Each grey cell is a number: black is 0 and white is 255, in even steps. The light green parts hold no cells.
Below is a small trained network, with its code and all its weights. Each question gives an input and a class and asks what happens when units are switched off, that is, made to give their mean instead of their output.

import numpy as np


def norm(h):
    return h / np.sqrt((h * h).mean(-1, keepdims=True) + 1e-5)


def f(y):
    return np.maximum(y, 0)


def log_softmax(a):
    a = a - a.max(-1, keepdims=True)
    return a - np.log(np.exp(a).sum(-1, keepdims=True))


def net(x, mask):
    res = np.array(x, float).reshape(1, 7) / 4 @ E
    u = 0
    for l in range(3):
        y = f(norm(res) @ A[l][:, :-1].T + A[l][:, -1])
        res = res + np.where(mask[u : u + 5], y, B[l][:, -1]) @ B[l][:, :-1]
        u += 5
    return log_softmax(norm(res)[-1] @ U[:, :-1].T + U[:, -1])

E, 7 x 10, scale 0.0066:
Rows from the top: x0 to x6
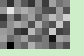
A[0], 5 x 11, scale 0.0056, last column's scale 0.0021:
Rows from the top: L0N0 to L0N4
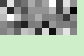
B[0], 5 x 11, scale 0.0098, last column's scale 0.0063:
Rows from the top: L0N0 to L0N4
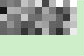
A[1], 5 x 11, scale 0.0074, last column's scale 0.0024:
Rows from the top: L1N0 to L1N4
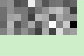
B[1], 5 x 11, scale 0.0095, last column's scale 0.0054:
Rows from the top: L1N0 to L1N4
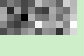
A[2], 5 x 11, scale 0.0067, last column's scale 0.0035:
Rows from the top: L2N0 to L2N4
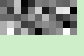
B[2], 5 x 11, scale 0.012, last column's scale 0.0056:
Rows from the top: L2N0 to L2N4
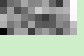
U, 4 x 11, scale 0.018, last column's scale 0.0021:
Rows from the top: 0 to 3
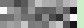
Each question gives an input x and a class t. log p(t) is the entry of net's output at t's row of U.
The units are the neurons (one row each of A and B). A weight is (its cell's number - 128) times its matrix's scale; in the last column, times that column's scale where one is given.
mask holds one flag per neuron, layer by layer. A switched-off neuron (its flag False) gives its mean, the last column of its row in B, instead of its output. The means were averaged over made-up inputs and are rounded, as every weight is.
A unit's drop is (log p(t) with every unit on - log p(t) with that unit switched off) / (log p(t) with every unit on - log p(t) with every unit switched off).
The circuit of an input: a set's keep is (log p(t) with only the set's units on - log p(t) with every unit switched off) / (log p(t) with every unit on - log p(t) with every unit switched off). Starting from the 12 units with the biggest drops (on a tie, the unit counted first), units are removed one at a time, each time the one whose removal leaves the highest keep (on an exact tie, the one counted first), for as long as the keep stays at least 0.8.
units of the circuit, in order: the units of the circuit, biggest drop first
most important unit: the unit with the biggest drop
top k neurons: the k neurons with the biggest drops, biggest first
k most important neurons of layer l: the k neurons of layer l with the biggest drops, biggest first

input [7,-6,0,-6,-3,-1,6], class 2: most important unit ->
L0N1
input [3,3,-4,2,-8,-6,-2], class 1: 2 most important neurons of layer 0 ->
[L0N2, L0N0]
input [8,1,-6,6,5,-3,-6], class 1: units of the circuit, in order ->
[L0N2, L2N3]
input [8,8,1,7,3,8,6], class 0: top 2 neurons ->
[L2N1, L0N4]
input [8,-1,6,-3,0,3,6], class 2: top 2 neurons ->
[L0N0, L0N1]
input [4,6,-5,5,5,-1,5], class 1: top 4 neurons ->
[L0N2, L2N3, L0N4, L2N4]
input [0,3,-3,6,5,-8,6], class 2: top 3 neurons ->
[L0N0, L1N0, L2N0]
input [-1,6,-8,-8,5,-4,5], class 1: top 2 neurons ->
[L0N2, L0N4]
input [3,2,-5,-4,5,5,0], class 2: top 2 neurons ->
[L2N0, L0N3]
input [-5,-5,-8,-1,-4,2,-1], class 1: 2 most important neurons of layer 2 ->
[L2N2, L2N4]
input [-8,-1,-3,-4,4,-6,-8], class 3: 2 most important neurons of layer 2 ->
[L2N1, L2N0]
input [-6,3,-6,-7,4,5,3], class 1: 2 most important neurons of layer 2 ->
[L2N0, L2N2]
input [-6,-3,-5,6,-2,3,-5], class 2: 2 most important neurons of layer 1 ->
[L1N3, L1N4]
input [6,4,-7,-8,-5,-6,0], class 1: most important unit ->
L0N2
